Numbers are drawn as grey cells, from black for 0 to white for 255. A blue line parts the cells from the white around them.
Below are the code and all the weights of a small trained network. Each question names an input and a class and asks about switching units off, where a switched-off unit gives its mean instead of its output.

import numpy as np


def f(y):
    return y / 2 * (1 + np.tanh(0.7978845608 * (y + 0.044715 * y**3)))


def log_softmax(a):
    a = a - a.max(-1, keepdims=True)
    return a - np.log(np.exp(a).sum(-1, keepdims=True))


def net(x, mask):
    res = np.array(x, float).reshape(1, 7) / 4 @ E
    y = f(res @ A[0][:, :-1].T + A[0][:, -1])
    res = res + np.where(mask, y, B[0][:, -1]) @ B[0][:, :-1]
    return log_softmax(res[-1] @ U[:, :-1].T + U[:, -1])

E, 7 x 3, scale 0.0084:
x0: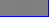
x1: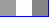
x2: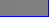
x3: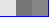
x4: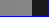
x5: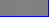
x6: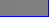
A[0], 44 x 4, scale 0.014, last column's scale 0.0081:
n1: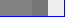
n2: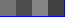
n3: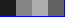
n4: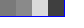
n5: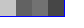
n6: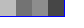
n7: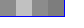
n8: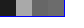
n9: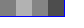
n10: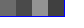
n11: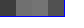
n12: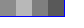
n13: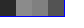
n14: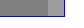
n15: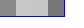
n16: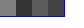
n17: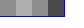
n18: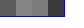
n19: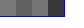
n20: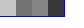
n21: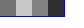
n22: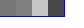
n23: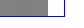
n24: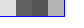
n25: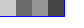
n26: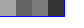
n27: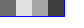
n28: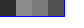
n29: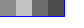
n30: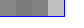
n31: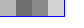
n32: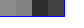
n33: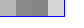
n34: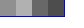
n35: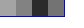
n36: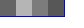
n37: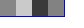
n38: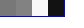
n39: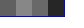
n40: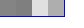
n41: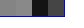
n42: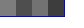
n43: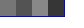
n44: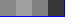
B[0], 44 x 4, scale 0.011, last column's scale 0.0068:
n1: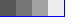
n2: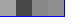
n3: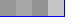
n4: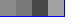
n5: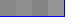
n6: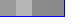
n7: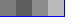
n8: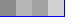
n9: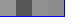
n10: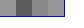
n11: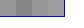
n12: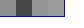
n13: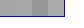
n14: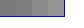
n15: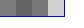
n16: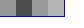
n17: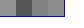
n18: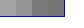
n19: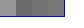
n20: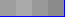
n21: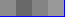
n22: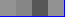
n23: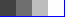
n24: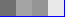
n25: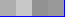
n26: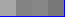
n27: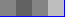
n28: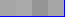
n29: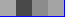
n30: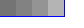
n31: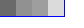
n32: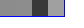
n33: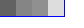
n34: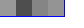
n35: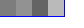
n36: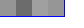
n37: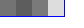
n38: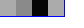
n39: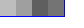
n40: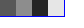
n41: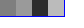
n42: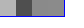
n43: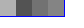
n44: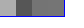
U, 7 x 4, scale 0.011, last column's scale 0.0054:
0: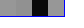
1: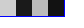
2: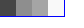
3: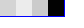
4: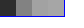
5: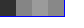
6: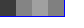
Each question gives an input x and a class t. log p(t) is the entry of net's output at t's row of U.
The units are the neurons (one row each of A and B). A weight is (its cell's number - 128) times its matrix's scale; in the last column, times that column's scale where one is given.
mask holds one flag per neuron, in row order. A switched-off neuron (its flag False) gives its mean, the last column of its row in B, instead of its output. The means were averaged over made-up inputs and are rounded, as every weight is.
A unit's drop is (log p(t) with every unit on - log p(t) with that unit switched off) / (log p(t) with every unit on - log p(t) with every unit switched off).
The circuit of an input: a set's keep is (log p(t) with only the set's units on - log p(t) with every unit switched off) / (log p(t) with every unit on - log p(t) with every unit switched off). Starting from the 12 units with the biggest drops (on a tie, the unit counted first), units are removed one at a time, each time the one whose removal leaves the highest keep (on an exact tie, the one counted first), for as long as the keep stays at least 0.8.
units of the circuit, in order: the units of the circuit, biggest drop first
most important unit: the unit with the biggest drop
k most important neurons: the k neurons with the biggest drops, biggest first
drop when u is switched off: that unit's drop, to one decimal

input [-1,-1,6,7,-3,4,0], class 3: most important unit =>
n25
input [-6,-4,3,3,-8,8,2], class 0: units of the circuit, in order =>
(n38; n40)
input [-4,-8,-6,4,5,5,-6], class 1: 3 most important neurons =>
(n16; n42; n40)
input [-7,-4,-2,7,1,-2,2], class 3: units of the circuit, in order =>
(n25; n20; n24)
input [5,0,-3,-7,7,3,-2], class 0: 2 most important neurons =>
(n41; n32)
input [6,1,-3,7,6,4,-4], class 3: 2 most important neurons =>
(n40; n24)
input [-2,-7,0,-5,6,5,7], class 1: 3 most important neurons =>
(n16; n40; n42)
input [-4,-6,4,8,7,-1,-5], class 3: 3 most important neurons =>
(n24; n40; n25)
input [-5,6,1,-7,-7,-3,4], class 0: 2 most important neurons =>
(n38; n40)
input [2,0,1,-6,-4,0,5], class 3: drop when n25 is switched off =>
-0.1
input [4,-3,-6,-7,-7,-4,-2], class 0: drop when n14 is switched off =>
0.0
